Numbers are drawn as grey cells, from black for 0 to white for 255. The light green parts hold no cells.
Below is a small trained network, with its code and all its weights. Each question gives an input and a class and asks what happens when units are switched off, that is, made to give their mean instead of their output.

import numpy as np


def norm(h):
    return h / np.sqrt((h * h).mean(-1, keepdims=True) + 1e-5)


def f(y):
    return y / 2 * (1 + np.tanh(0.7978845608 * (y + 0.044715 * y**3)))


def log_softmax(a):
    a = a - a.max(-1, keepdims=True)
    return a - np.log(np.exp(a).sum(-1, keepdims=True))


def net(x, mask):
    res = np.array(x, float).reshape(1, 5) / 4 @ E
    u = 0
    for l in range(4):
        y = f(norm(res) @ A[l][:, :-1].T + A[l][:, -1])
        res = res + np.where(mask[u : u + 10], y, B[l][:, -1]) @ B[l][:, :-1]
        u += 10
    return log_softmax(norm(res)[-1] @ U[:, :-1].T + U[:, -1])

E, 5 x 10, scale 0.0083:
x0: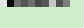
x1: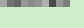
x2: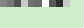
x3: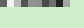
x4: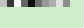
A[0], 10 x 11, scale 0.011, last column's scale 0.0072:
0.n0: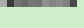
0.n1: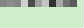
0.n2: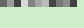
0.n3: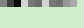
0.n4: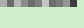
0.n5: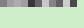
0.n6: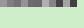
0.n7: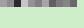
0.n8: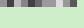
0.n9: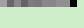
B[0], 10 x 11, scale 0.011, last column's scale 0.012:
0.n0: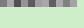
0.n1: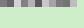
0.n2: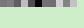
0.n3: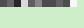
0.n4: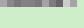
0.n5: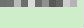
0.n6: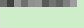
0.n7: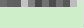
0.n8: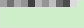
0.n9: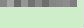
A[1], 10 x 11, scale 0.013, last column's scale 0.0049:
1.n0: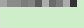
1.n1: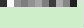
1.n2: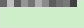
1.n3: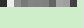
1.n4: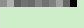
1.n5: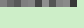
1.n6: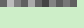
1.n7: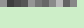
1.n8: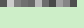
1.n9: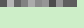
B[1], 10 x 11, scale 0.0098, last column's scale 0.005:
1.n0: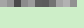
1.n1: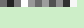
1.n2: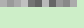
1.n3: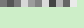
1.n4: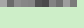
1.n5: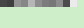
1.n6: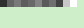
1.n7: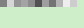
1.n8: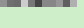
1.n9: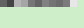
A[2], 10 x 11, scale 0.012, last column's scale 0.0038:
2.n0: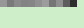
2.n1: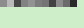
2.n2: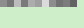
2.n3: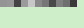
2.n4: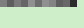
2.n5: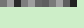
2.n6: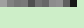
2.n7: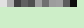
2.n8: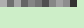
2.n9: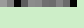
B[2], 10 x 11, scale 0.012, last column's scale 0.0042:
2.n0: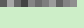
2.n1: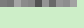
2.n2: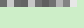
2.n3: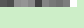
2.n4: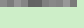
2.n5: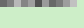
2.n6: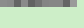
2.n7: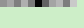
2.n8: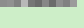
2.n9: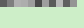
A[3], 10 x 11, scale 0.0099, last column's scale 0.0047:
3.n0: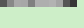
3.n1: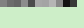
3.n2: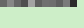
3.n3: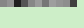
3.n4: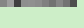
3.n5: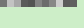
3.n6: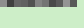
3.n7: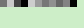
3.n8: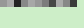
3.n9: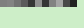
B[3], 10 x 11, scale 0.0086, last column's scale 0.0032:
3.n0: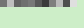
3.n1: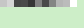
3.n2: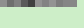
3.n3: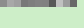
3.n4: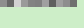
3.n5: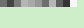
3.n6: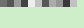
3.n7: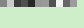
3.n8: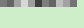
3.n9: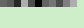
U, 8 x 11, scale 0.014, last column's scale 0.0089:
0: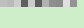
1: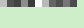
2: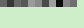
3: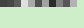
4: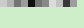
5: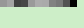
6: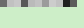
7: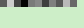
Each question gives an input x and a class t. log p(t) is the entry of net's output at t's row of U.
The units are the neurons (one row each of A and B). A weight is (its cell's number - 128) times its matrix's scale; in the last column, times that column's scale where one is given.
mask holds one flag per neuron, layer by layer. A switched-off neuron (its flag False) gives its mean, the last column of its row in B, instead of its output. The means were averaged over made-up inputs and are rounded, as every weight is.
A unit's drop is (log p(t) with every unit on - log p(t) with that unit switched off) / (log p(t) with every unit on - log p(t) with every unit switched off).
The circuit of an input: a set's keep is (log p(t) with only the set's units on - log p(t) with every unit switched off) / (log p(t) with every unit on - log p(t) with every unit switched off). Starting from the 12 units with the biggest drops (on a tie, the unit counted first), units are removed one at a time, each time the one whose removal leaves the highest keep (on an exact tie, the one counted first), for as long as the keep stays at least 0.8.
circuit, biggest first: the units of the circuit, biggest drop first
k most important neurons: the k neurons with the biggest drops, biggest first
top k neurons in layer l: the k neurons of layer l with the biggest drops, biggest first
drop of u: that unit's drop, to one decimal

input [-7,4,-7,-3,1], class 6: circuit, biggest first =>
(0.n3 0.n2 0.n7)
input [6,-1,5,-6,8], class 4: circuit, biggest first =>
(0.n8)
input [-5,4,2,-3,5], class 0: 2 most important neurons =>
(0.n1 0.n5)
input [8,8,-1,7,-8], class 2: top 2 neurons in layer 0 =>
(0.n3 0.n2)
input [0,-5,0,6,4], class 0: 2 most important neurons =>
(0.n3 0.n0)
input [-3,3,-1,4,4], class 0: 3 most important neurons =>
(0.n5 0.n3 1.n0)
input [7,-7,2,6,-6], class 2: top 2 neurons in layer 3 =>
(3.n1 3.n6)
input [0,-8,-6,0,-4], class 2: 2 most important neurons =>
(1.n6 0.n0)
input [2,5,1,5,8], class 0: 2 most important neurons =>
(0.n5 0.n4)
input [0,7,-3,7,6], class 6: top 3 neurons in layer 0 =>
(0.n3 0.n2 0.n0)
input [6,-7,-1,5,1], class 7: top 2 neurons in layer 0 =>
(0.n8 0.n1)
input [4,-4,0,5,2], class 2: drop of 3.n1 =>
0.1
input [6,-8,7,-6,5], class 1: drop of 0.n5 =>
0.1
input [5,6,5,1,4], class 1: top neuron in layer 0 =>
(0.n8)
